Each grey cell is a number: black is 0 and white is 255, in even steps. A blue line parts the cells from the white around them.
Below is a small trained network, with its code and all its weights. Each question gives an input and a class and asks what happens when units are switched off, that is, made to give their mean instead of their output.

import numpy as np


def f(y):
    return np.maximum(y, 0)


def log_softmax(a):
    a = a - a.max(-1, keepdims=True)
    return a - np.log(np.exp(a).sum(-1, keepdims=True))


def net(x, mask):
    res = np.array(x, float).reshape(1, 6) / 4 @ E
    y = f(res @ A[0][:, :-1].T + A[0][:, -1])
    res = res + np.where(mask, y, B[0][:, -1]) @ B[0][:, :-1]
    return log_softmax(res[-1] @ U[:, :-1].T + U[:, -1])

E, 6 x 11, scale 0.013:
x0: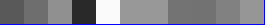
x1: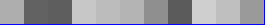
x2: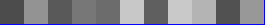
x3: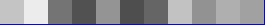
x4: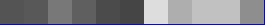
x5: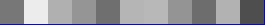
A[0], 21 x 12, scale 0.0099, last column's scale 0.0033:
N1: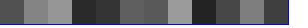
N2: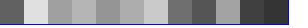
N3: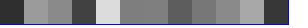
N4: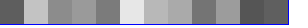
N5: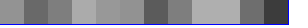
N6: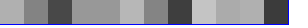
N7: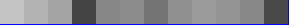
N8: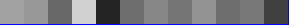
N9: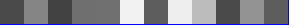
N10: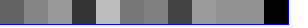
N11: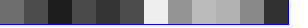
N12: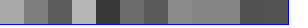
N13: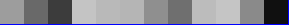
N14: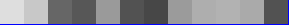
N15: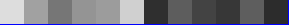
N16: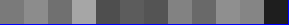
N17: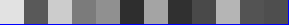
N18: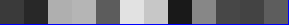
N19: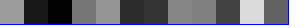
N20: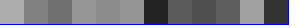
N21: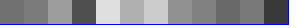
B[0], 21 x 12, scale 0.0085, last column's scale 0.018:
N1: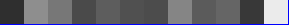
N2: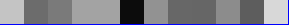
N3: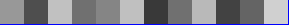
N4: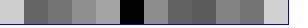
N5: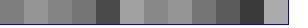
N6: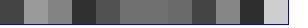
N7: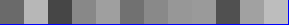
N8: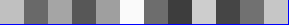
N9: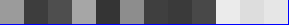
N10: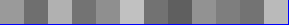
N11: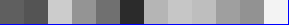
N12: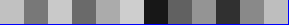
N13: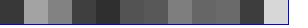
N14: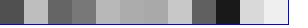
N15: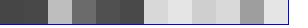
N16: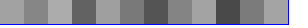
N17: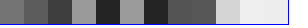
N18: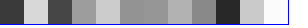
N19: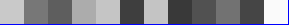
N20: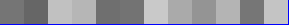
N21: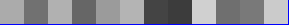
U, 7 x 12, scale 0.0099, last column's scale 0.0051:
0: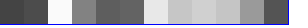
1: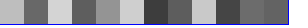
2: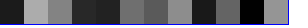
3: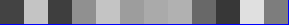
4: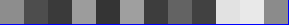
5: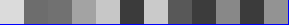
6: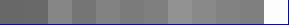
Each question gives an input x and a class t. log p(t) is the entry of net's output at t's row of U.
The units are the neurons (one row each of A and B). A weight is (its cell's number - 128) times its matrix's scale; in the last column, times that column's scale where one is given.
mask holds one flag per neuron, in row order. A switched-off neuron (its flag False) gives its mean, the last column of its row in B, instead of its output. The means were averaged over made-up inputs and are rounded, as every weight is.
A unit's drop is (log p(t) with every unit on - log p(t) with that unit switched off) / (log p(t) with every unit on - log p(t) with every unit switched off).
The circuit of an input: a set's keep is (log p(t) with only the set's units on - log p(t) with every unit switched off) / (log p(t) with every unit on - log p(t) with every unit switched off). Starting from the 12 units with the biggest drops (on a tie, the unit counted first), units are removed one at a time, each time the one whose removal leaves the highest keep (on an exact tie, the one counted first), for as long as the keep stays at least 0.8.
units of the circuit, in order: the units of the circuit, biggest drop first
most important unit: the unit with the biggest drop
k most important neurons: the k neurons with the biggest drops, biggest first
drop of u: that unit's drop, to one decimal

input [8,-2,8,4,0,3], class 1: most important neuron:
[N3]
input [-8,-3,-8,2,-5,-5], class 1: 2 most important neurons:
[N12, N8]
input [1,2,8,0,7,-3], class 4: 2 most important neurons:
[N9, N15]
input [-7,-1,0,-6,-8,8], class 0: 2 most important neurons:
[N15, N19]
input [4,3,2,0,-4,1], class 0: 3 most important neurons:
[N15, N12, N8]
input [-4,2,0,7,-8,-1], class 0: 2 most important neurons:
[N15, N20]
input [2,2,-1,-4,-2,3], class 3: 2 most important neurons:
[N18, N19]
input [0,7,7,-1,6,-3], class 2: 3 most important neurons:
[N13, N6, N17]
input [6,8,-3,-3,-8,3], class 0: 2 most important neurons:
[N15, N20]
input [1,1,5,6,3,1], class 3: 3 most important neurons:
[N14, N17, N7]
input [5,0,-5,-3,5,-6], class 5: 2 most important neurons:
[N19, N15]
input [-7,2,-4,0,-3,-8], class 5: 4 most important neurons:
[N19, N3, N21, N20]
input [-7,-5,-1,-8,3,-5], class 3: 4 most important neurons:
[N18, N3, N21, N10]
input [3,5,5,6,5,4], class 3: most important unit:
N14
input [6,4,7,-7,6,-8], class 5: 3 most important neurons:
[N19, N17, N14]
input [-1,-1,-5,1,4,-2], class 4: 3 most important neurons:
[N17, N15, N20]
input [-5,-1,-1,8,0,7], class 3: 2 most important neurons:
[N14, N19]
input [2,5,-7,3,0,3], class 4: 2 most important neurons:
[N17, N1]
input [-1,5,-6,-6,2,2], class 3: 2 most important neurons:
[N18, N9]
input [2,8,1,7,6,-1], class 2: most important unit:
N13
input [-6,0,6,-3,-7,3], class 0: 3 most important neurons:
[N15, N17, N20]
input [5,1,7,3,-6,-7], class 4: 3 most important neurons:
[N9, N11, N2]
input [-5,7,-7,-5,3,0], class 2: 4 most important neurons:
[N13, N6, N9, N5]
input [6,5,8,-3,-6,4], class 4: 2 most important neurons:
[N9, N11]
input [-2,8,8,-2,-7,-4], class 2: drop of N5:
0.3
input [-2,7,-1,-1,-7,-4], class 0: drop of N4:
0.0
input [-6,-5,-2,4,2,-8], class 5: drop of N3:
0.1
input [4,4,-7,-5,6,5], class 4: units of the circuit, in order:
[N17]
